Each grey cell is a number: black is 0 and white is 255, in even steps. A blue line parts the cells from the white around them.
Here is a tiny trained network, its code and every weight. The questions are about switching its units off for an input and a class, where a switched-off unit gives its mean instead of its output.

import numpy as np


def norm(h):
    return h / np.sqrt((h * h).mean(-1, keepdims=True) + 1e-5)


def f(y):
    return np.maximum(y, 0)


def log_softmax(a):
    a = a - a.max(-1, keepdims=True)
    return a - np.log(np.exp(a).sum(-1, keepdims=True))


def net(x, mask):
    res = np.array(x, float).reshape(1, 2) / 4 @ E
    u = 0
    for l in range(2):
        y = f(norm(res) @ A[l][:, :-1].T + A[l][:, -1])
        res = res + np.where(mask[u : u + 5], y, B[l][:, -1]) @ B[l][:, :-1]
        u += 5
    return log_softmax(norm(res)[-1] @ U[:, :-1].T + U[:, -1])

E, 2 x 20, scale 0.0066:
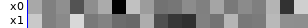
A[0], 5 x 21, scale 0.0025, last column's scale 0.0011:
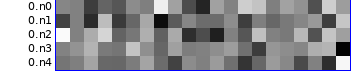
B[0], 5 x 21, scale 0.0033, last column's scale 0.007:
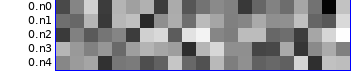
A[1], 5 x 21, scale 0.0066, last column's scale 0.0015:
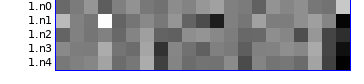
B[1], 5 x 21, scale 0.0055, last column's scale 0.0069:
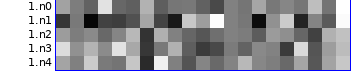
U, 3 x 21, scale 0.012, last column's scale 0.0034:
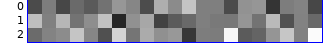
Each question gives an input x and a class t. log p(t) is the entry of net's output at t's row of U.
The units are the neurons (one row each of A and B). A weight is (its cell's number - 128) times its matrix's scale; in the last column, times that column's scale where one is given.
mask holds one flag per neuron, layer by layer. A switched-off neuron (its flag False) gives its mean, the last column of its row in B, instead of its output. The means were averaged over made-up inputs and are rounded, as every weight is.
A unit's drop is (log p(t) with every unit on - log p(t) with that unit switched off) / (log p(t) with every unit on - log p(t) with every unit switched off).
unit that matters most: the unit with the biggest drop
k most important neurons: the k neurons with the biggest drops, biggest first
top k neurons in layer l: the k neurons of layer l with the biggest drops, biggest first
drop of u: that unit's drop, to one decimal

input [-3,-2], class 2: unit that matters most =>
0.n4
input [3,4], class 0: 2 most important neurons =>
0.n1, 0.n4
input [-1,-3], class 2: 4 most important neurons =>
1.n0, 1.n1, 0.n4, 0.n2
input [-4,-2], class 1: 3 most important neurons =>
0.n2, 1.n1, 1.n2
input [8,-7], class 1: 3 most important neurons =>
1.n1, 0.n2, 0.n0
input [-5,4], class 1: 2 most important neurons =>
1.n3, 1.n4
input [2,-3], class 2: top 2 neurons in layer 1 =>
1.n0, 1.n1
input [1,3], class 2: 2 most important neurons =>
0.n2, 1.n1
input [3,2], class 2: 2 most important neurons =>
1.n1, 1.n2
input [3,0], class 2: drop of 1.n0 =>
0.5
